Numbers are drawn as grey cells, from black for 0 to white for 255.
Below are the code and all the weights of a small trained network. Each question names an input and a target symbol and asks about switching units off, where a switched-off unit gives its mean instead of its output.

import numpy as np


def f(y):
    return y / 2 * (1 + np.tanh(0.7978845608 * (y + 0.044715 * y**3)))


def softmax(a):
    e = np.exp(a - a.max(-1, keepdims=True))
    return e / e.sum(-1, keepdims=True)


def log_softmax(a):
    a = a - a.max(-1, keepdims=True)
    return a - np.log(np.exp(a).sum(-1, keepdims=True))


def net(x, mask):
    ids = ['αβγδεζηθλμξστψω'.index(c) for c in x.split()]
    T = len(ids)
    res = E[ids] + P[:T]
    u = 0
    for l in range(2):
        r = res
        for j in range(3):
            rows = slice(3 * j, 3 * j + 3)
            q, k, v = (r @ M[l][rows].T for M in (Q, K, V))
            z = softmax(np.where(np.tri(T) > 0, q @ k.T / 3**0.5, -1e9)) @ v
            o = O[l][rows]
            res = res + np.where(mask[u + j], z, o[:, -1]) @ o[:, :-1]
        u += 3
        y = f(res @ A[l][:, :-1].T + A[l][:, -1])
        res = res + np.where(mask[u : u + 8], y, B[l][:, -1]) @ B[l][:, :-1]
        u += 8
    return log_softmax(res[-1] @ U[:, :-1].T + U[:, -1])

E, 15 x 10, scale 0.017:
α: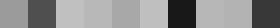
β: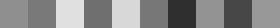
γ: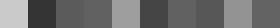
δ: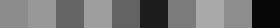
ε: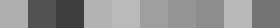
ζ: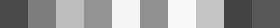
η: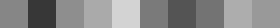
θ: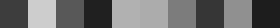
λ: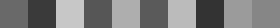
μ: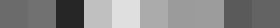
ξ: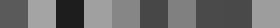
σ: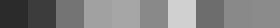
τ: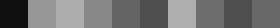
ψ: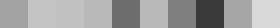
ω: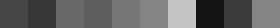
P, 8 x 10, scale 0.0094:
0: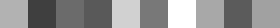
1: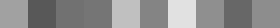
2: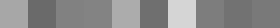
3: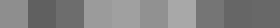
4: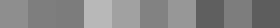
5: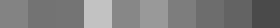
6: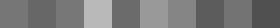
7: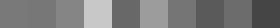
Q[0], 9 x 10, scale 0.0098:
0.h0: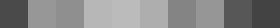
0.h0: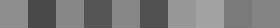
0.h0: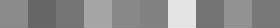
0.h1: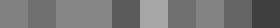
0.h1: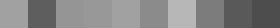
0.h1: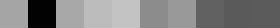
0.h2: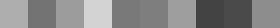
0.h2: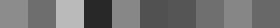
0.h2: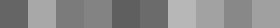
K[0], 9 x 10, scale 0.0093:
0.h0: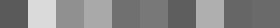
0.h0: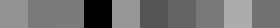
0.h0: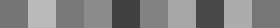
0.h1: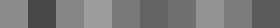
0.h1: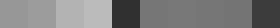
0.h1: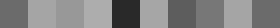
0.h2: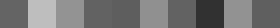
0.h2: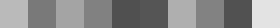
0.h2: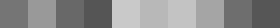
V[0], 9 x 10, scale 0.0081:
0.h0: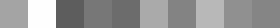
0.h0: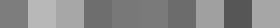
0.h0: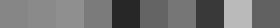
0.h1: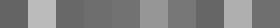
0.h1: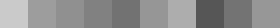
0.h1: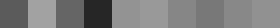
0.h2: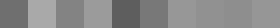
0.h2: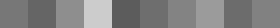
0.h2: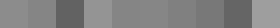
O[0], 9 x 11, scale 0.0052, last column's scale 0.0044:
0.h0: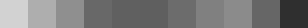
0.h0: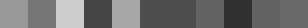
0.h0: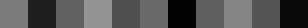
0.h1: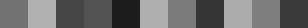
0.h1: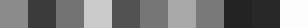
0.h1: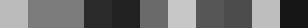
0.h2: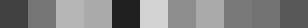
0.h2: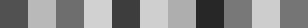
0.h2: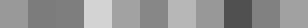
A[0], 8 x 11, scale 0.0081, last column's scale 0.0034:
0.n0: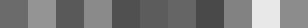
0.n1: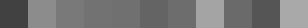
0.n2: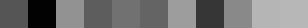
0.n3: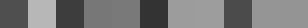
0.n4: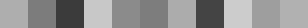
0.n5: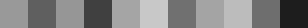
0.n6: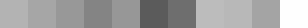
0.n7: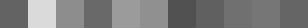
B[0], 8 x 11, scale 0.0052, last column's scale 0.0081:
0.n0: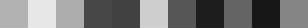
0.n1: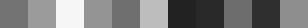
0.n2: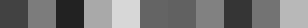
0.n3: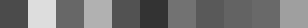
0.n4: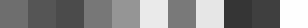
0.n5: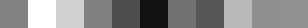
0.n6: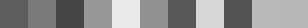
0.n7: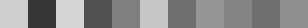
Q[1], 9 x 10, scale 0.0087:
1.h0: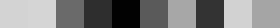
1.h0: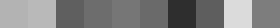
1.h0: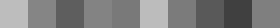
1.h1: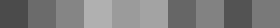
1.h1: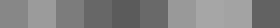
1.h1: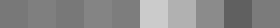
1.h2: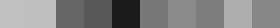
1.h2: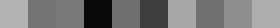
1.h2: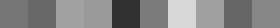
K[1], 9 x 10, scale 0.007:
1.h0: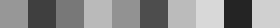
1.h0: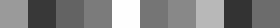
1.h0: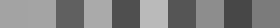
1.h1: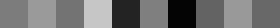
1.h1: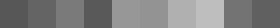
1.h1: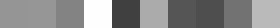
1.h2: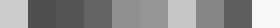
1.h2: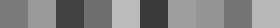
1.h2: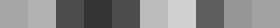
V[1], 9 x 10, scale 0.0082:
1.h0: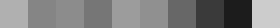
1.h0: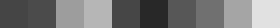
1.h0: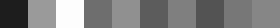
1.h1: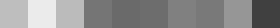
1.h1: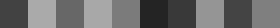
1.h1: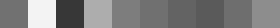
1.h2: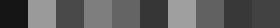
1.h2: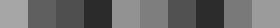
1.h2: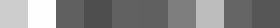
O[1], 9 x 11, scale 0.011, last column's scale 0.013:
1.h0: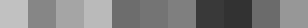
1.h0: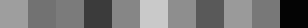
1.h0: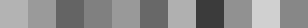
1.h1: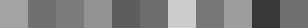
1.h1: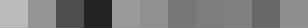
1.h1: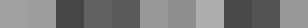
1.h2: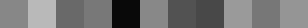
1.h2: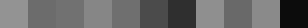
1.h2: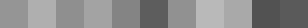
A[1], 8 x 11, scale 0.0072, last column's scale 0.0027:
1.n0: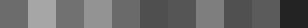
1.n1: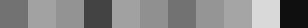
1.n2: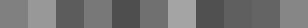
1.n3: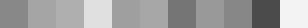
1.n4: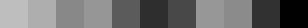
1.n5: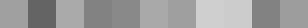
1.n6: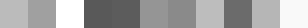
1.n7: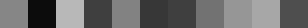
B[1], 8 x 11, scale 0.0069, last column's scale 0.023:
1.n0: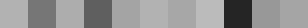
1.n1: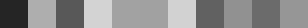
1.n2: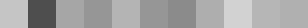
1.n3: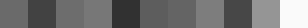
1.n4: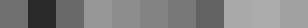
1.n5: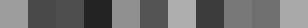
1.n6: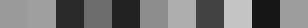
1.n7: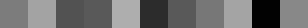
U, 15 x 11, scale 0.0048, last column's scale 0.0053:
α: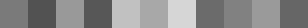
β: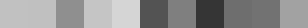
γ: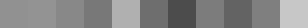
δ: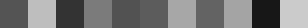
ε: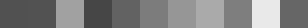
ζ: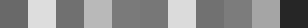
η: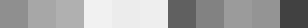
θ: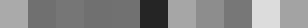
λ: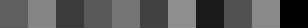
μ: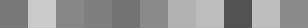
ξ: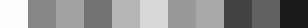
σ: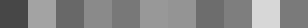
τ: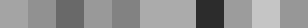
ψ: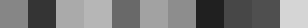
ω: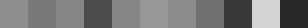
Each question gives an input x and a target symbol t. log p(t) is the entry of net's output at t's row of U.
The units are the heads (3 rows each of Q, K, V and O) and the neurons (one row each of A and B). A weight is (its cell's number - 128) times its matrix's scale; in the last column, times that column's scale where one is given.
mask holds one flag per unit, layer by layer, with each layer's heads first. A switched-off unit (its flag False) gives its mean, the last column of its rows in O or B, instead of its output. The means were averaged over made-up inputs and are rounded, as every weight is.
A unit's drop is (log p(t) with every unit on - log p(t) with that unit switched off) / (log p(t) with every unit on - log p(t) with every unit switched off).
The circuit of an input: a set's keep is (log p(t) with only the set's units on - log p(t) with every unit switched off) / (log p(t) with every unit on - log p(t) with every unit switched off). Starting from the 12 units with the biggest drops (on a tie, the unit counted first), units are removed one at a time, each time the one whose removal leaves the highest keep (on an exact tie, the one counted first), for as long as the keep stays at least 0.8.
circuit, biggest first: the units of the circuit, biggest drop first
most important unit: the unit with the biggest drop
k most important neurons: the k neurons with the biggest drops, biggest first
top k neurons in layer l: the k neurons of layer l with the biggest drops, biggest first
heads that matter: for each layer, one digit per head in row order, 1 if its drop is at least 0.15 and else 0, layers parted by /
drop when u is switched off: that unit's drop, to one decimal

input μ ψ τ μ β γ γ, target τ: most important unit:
0.n1
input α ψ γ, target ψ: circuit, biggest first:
[1.h0; 0.h0; 0.h1]
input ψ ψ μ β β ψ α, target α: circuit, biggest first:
[1.h2; 1.h0; 0.h1; 1.n5]
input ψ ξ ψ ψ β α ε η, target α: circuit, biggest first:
[1.h2; 1.h0; 0.h1; 1.n5]
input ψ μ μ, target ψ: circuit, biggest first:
[1.h0; 0.h1]
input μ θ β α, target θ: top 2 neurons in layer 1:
[1.n3; 1.n5]
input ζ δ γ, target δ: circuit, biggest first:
[1.h0; 1.h2]
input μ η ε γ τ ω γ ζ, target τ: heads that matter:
000 / 101
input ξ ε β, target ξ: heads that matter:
000 / 010
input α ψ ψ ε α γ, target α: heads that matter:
000 / 101
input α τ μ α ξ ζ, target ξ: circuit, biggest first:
[1.h1; 0.n3]
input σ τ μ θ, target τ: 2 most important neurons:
[0.n4; 1.n2]
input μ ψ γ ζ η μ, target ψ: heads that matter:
000 / 110
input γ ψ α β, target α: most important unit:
0.n5
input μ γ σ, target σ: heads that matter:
100 / 011
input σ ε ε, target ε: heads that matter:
000 / 110
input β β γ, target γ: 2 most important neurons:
[0.n6; 1.n7]
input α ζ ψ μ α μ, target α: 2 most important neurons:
[0.n5; 1.n5]
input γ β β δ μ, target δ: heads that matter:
000 / 100
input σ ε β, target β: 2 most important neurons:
[0.n4; 1.n7]
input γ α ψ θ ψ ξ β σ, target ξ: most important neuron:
[0.n3]
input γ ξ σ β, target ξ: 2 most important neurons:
[0.n3; 1.n0]
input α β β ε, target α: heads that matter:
000 / 001
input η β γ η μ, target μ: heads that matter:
101 / 100
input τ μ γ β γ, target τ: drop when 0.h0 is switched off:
0.1
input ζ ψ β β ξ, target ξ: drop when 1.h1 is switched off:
0.4
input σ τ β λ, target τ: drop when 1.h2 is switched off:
0.3
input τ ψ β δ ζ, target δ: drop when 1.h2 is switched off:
0.3
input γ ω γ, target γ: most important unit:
1.h1
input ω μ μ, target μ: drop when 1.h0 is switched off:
0.2
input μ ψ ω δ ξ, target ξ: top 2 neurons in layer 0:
[0.n0; 0.n3]
